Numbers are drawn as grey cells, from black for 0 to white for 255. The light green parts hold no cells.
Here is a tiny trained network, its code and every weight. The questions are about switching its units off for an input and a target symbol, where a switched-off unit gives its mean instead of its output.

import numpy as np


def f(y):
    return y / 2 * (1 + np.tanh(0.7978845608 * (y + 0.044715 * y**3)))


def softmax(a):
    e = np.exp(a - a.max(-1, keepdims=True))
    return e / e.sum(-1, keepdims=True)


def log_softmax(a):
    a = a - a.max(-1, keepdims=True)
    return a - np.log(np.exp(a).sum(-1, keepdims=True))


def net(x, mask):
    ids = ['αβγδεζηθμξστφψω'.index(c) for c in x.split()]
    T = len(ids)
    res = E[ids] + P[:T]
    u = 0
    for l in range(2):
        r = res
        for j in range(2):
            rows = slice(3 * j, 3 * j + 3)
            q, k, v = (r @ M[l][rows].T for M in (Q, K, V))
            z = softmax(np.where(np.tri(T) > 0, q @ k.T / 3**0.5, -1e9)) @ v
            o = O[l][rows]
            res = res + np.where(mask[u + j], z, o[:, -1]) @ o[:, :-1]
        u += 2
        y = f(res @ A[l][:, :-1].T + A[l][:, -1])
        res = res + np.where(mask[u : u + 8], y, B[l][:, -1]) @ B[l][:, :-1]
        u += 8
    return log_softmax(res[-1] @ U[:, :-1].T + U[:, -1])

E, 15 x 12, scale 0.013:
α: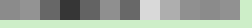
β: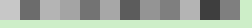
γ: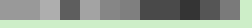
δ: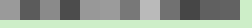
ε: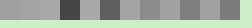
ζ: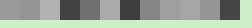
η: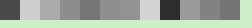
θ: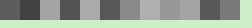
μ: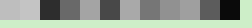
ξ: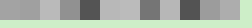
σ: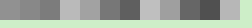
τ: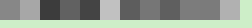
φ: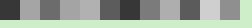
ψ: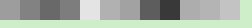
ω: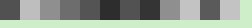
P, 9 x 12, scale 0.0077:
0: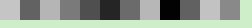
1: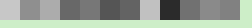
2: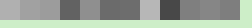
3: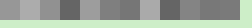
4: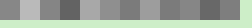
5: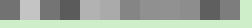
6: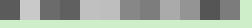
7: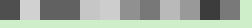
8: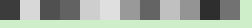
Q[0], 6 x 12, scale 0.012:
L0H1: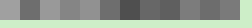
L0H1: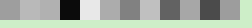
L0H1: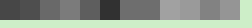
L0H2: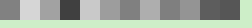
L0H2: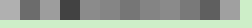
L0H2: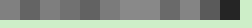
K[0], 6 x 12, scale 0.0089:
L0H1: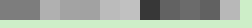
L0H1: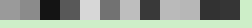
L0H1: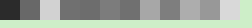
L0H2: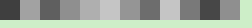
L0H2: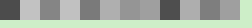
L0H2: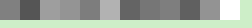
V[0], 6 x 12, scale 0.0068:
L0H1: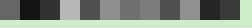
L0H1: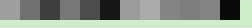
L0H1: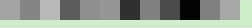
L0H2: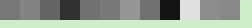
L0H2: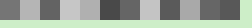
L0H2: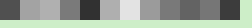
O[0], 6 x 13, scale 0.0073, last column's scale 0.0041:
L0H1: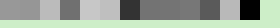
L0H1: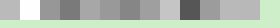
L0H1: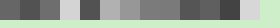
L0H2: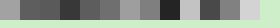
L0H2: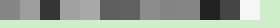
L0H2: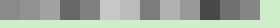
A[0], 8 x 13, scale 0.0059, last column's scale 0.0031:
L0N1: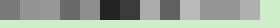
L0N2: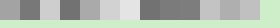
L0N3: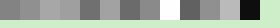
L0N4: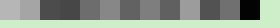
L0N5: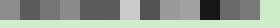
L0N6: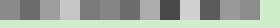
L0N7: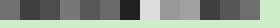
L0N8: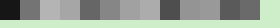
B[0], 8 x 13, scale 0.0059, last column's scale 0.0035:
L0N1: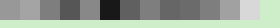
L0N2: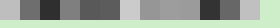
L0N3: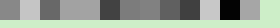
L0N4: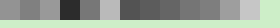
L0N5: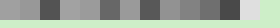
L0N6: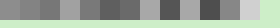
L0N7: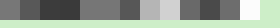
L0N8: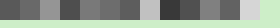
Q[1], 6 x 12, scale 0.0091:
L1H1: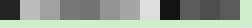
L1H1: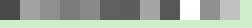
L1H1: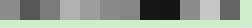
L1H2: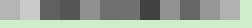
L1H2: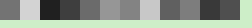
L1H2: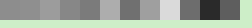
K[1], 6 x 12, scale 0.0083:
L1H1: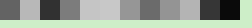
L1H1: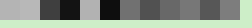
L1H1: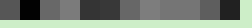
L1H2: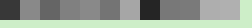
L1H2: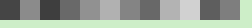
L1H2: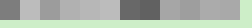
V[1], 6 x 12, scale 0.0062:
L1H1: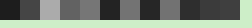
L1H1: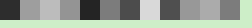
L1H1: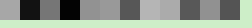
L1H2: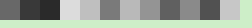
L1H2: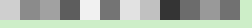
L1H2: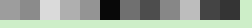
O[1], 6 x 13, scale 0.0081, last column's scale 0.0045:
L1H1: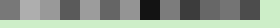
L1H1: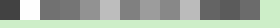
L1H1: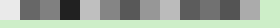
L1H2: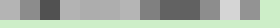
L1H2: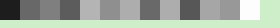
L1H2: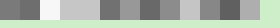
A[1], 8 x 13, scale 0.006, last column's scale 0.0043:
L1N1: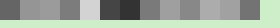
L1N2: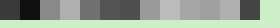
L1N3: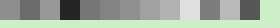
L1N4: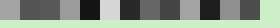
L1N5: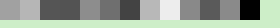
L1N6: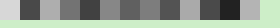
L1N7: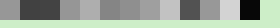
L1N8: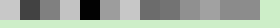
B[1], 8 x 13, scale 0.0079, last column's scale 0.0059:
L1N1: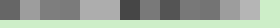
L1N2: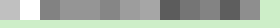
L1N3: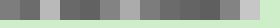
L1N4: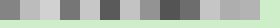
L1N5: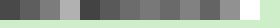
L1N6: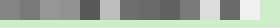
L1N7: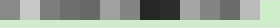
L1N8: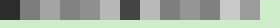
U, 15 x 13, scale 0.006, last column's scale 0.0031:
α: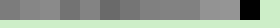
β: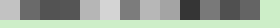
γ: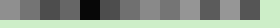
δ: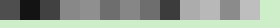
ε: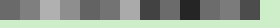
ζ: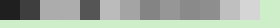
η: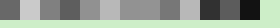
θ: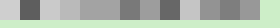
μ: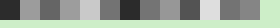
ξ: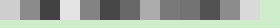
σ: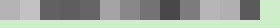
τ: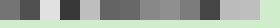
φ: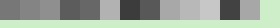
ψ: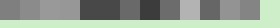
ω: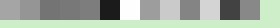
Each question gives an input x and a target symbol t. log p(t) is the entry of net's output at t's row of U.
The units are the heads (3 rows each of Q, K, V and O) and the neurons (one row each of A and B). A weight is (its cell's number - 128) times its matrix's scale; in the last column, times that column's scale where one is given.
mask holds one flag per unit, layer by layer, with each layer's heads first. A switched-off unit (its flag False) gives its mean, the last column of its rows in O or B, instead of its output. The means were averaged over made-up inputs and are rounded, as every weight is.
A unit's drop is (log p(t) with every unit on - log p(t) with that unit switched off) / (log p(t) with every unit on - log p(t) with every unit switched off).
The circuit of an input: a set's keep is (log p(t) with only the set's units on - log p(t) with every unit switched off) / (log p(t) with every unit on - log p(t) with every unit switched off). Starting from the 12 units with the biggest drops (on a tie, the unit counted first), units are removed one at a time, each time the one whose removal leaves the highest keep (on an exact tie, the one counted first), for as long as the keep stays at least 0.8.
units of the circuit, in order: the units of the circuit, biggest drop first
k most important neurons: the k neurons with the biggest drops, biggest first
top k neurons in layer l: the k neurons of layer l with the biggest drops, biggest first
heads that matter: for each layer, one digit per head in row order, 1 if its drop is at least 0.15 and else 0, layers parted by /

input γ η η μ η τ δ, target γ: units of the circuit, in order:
[L0H1; L1H2; L1N5; L1H1]
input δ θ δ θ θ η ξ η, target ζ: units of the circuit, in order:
[L0H2; L1H1; L0N7]
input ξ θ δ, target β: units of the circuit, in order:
[L0H1; L1H1]
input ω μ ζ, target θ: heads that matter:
10 / 11
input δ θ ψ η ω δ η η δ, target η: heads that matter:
01 / 10
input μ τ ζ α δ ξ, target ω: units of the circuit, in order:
[L0N3; L0H1; L0N2]
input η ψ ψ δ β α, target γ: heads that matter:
10 / 01
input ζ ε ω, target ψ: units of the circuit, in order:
[L1H1; L1H2; L0N1]
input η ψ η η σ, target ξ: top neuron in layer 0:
[L0N7]
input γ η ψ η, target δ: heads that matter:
11 / 00
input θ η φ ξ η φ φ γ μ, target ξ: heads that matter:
11 / 11
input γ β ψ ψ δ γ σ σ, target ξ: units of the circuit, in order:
[L1H2; L0H2; L0H1]
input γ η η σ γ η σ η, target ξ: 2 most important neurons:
[L0N7; L0N4]
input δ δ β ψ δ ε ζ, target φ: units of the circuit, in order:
[L1H2; L1N6; L0H1]
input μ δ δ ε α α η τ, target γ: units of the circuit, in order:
[L1H2; L1N5]
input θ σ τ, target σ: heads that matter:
10 / 01
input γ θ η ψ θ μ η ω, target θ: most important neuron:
[L1N6]
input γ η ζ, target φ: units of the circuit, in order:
[L1N6; L1H2]
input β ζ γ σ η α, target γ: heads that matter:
00 / 01
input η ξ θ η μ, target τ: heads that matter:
10 / 01
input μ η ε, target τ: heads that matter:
11 / 01
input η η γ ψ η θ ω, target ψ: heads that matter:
10 / 11
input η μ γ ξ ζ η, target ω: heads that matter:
11 / 11
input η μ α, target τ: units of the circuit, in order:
[L1H2; L0H1; L1N3; L0N1]
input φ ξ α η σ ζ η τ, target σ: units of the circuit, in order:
[L1H2; L1N4]
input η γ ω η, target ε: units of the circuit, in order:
[L1H1; L0H1; L0H2; L0N5]
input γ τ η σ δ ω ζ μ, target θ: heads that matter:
10 / 11
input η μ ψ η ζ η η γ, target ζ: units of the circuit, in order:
[L1H1; L0H1; L1H2; L1N5]
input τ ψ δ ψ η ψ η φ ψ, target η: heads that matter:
10 / 10
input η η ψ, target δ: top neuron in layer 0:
[L0N5]
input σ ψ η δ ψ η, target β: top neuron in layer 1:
[L1N5]
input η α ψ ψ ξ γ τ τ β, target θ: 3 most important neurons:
[L1N4; L1N6; L0N6]
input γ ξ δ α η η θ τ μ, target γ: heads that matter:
10 / 01
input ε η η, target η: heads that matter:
00 / 10
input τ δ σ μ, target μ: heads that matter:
11 / 01
